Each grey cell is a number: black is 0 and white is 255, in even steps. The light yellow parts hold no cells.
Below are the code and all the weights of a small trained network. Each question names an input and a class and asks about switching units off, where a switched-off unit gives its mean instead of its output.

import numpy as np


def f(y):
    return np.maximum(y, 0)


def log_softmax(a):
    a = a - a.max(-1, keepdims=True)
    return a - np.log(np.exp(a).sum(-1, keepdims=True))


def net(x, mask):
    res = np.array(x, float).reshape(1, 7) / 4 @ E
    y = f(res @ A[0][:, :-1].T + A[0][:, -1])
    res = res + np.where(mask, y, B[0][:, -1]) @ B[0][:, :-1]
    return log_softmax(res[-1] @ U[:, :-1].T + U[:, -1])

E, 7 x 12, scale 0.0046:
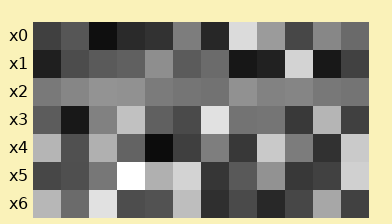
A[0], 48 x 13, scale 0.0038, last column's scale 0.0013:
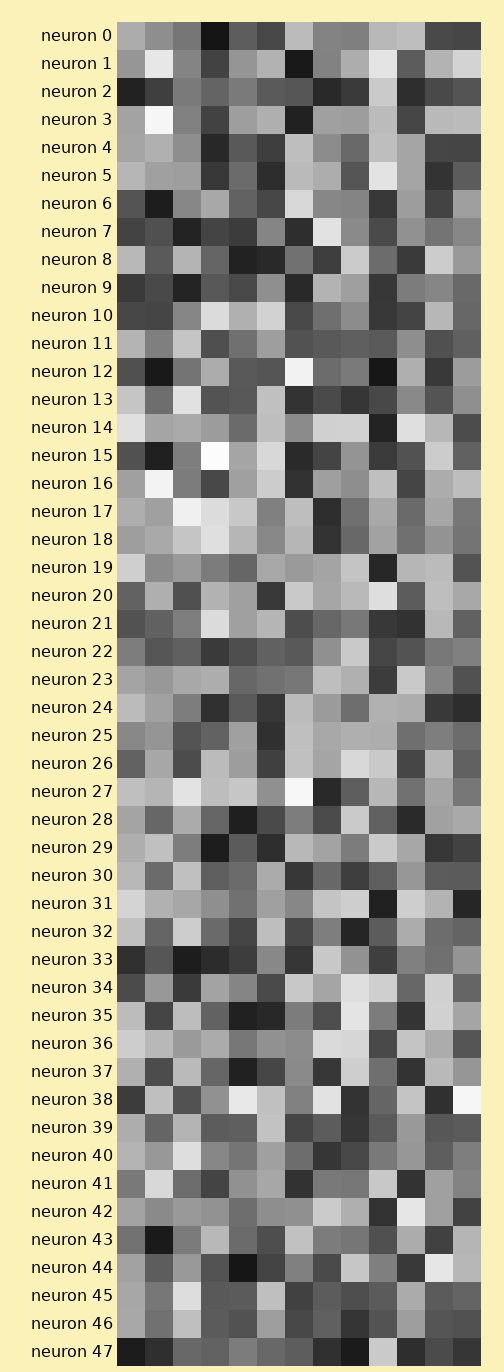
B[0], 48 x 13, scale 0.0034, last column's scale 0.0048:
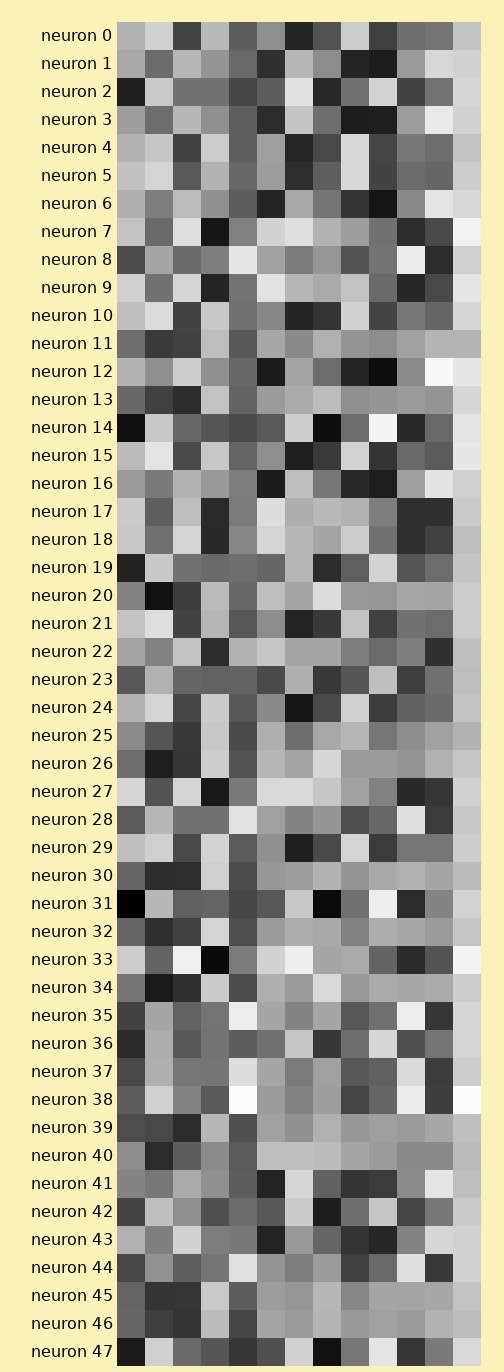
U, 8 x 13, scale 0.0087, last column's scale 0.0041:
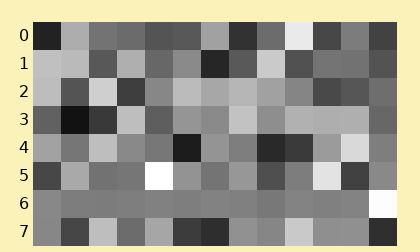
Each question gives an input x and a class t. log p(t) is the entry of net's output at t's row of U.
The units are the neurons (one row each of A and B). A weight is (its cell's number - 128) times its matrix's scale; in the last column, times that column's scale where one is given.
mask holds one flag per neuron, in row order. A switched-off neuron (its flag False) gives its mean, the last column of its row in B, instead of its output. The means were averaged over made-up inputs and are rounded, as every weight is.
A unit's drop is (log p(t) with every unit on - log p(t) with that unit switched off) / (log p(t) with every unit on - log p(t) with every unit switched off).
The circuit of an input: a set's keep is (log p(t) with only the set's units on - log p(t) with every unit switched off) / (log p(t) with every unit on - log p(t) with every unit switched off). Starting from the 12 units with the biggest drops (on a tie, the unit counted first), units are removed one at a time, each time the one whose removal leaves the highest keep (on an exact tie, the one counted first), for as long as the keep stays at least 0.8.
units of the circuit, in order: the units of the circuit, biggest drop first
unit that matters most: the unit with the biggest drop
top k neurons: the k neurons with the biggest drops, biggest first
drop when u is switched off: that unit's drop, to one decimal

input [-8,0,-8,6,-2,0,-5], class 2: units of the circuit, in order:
(neuron 27; neuron 17)
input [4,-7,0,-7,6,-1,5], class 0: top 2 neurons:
(neuron 14; neuron 31)
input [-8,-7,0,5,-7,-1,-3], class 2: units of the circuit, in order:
(neuron 27)
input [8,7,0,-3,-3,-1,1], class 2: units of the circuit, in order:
(neuron 33; neuron 7)
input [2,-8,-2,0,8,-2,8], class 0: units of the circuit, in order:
(neuron 14; neuron 31)
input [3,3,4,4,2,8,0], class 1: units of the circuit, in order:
(neuron 15; neuron 10)
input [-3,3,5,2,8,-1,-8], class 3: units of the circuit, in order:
(neuron 34; neuron 20)
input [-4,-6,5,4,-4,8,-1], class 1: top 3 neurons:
(neuron 15; neuron 10; neuron 21)
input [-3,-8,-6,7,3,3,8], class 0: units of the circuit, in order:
(neuron 14; neuron 31; neuron 19)
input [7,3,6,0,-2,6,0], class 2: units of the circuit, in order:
(neuron 33; neuron 9)
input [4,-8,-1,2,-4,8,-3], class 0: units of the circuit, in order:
(neuron 14; neuron 31; neuron 42)
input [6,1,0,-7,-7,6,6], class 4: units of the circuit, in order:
(neuron 16; neuron 3)
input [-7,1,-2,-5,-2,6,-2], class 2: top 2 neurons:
(neuron 27; neuron 17)
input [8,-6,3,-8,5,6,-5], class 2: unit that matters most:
neuron 9
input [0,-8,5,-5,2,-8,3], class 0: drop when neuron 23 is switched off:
0.1
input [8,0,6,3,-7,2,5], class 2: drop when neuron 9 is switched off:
0.2
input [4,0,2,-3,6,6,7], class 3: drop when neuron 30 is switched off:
0.2
